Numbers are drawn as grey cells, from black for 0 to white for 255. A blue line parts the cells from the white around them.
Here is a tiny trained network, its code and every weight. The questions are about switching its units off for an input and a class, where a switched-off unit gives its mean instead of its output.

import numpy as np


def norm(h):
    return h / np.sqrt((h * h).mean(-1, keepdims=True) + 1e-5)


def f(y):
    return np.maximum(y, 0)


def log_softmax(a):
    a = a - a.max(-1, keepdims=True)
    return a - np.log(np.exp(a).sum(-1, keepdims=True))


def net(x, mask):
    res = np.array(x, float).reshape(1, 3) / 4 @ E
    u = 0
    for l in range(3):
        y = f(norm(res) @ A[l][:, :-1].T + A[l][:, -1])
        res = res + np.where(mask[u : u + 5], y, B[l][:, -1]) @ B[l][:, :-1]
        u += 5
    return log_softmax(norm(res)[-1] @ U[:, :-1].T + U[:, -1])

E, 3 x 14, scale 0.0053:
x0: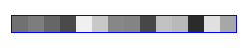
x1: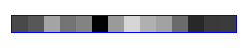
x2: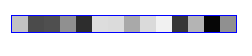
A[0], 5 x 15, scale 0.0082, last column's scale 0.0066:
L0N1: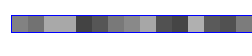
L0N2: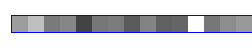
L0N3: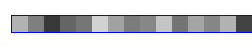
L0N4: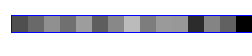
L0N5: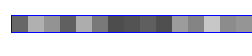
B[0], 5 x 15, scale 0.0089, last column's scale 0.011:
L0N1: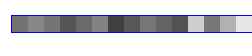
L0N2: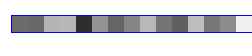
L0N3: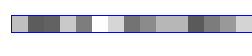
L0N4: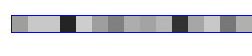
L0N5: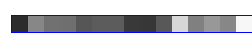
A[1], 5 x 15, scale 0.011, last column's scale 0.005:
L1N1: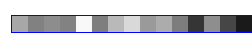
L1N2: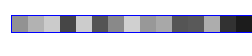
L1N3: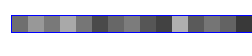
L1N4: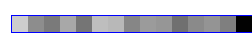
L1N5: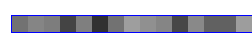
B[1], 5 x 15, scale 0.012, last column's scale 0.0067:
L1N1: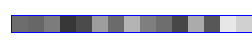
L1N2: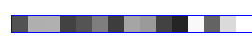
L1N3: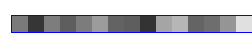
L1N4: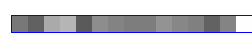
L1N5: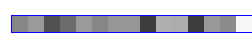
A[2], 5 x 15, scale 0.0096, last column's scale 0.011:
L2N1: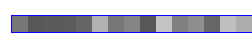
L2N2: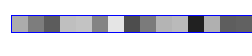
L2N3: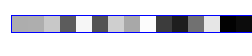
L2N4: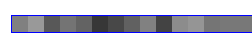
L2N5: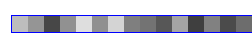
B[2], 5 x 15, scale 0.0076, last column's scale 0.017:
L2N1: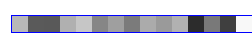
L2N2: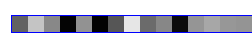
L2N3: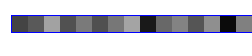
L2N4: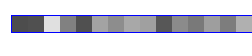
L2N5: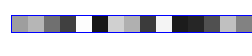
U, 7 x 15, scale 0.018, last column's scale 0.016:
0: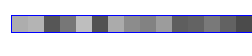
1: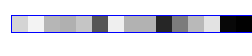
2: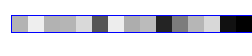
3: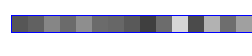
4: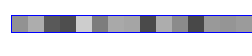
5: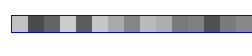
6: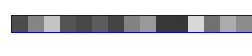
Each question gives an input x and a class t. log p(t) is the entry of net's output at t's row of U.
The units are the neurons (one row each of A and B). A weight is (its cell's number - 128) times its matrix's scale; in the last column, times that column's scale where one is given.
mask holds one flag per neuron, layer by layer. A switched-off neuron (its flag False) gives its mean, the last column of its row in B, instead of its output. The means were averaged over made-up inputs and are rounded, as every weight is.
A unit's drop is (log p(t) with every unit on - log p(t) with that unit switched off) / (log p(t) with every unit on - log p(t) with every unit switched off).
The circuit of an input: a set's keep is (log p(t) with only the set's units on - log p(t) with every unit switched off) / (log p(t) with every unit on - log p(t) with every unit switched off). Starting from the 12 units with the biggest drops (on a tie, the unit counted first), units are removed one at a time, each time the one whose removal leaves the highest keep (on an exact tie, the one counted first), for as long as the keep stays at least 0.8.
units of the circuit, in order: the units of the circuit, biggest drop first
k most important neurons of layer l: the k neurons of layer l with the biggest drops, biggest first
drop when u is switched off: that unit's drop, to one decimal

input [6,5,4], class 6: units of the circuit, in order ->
L1N2; L0N4
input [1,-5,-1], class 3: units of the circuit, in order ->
L0N5
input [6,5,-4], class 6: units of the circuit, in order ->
L0N4; L1N2
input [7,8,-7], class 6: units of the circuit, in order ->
L0N4; L1N2
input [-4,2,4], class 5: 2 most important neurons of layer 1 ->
L1N2; L1N5
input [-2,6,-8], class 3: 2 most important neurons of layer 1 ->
L1N3; L1N5
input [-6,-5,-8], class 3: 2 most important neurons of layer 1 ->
L1N3; L1N2
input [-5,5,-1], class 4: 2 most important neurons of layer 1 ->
L1N5; L1N2
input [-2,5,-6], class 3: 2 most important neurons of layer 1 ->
L1N5; L1N3
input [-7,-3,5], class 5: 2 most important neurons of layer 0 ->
L0N5; L0N3
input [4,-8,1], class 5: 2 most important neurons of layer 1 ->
L1N5; L1N4
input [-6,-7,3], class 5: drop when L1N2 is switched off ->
0.1
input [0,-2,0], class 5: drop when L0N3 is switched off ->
0.1
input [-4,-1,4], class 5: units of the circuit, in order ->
L1N2
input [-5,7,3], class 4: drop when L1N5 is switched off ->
1.2
